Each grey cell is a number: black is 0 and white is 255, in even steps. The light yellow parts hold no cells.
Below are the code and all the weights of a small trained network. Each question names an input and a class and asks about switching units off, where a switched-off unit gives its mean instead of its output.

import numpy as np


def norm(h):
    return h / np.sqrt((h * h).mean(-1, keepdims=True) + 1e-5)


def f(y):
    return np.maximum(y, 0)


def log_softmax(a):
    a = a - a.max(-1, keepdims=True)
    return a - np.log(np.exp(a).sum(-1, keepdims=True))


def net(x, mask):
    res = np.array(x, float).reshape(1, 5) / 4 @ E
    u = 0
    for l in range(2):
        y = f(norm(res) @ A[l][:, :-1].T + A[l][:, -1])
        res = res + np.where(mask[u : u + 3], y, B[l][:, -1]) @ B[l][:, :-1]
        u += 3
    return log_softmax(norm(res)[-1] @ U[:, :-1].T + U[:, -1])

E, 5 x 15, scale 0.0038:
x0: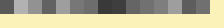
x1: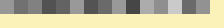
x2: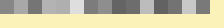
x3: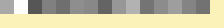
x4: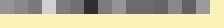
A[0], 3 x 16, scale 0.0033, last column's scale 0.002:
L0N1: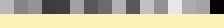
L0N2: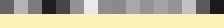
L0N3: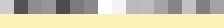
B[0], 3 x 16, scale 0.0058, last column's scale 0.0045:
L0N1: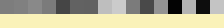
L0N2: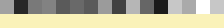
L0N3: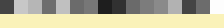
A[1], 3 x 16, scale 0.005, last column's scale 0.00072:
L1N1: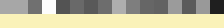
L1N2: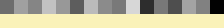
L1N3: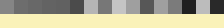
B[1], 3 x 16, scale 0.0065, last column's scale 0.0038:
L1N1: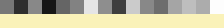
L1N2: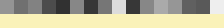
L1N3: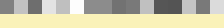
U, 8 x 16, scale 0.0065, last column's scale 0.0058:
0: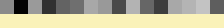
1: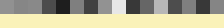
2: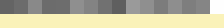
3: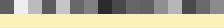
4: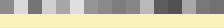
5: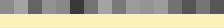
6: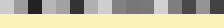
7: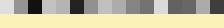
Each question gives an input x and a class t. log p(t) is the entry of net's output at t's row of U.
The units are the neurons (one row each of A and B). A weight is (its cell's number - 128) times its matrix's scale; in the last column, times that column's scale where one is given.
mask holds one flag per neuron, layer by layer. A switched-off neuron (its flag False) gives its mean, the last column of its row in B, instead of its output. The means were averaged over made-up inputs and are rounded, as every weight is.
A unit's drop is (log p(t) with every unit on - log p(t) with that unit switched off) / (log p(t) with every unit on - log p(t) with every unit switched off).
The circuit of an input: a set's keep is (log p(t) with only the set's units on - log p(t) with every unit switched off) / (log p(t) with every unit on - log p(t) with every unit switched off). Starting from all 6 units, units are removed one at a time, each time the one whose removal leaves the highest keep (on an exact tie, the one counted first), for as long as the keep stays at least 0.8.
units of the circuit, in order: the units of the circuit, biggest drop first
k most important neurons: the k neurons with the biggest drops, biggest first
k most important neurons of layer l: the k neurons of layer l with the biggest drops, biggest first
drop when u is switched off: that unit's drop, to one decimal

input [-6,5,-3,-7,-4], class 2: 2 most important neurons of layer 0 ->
[L0N3; L0N2]
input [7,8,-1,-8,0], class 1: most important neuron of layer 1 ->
[L1N1]
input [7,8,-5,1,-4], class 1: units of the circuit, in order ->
[L0N1; L0N3]
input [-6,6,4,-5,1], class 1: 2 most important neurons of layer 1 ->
[L1N1; L1N3]
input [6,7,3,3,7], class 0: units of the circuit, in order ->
[L1N1; L0N3]
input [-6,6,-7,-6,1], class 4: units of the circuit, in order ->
[L1N3; L1N1]
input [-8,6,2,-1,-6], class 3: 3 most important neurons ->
[L0N3; L1N1; L1N2]
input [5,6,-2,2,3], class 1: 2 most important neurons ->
[L0N1; L0N2]
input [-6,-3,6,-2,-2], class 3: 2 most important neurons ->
[L0N3; L1N3]
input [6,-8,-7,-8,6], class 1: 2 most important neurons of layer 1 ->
[L1N2; L1N1]
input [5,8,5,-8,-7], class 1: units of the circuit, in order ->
[L1N1; L0N1]
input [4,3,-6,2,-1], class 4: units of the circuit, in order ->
[L1N3; L0N3]
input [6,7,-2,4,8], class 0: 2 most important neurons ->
[L1N1; L0N3]
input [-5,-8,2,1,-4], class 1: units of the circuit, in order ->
[L1N2]
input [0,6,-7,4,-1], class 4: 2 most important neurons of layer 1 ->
[L1N3; L1N2]
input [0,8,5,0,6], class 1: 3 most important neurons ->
[L0N1; L0N2; L1N3]
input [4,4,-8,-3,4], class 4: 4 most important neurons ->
[L1N3; L0N3; L0N2; L1N2]
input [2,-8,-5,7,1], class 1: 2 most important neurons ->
[L1N2; L0N3]
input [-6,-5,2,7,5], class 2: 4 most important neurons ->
[L1N1; L0N1; L0N3; L0N2]
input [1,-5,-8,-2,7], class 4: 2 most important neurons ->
[L1N3; L0N2]
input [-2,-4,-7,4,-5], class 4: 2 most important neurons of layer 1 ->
[L1N3; L1N1]
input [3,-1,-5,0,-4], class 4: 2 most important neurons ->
[L1N3; L0N3]
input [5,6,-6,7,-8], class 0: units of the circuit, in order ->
[L0N2]
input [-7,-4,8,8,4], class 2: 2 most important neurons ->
[L1N1; L1N3]
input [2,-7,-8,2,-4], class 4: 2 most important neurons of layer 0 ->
[L0N1; L0N3]
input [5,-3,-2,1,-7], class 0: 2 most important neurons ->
[L0N2; L0N3]
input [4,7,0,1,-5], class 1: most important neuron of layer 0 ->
[L0N1]
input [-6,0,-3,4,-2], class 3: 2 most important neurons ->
[L0N3; L1N1]
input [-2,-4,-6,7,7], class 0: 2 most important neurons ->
[L1N1; L0N1]
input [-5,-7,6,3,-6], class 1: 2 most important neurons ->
[L1N2; L1N1]
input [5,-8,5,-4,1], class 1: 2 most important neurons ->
[L1N2; L0N3]
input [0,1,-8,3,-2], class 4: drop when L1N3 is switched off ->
1.0
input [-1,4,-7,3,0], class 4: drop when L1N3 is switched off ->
1.0
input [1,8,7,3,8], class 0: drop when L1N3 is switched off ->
0.2
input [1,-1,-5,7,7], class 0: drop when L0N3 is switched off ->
0.1
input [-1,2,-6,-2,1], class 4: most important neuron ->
[L1N3]
